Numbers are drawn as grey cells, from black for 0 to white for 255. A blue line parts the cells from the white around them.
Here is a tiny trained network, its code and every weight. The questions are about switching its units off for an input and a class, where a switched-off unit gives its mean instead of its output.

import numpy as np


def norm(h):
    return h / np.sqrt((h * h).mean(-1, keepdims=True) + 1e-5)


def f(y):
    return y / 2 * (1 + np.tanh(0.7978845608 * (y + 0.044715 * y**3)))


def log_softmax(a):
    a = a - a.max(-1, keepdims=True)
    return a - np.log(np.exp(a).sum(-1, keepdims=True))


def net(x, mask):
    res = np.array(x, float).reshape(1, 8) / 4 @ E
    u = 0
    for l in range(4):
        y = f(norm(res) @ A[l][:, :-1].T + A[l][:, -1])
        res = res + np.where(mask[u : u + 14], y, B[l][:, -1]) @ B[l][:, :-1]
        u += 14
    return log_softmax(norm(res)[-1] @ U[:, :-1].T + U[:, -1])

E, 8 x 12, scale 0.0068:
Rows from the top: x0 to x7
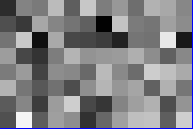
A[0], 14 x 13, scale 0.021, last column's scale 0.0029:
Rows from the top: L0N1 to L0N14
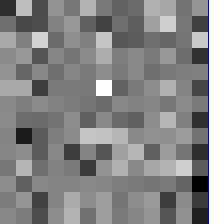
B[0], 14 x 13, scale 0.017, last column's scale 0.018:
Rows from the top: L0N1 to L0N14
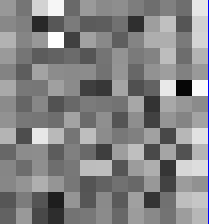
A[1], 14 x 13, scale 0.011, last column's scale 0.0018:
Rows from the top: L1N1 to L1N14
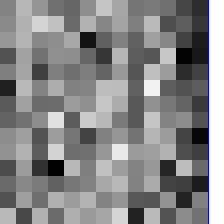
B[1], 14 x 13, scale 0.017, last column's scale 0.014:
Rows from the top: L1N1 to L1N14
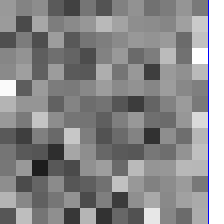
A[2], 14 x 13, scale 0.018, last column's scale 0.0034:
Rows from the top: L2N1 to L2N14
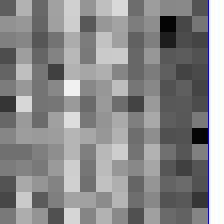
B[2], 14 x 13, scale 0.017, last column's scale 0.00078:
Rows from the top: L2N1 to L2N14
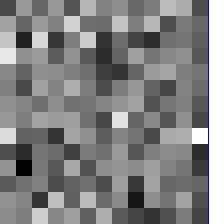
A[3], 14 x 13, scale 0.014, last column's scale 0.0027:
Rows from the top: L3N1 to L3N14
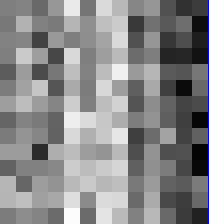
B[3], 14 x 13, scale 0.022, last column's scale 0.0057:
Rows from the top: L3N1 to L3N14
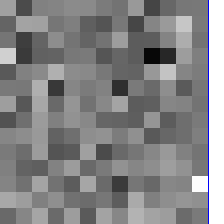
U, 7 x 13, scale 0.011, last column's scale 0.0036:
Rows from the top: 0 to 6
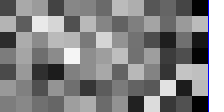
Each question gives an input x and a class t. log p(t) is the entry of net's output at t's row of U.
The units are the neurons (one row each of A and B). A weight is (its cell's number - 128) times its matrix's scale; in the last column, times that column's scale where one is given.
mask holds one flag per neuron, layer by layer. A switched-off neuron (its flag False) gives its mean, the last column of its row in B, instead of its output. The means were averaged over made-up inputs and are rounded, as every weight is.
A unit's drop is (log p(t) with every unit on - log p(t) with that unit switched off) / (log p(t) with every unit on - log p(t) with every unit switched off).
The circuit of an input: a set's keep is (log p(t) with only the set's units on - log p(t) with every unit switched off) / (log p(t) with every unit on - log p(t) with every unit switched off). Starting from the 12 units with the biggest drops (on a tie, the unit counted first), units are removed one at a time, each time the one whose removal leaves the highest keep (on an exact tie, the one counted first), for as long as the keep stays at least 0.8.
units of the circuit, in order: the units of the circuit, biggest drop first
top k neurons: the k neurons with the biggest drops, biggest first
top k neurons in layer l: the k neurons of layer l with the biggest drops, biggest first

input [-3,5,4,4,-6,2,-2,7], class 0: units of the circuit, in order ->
(L0N10 L0N6)
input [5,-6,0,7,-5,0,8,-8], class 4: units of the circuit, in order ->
(L0N13 L0N6)
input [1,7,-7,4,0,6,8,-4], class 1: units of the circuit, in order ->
(L0N9)
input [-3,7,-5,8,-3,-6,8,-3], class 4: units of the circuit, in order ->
(L0N6 L0N1)
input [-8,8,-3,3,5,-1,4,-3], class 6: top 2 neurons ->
(L0N6 L0N13)
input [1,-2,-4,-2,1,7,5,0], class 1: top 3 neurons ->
(L0N9 L0N6 L0N2)
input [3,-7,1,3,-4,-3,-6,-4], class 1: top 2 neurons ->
(L0N3 L0N9)
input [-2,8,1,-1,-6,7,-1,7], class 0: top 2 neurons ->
(L0N10 L0N6)
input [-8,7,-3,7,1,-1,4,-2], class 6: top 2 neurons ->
(L0N9 L1N14)
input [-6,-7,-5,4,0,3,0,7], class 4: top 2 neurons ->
(L0N13 L0N14)
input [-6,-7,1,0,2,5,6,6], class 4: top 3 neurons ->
(L0N13 L0N11 L0N14)
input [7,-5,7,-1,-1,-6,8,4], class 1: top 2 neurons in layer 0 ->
(L0N1 L0N6)
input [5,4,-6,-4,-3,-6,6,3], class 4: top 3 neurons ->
(L0N6 L0N3 L0N1)
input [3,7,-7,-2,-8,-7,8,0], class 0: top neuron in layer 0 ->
(L0N3)
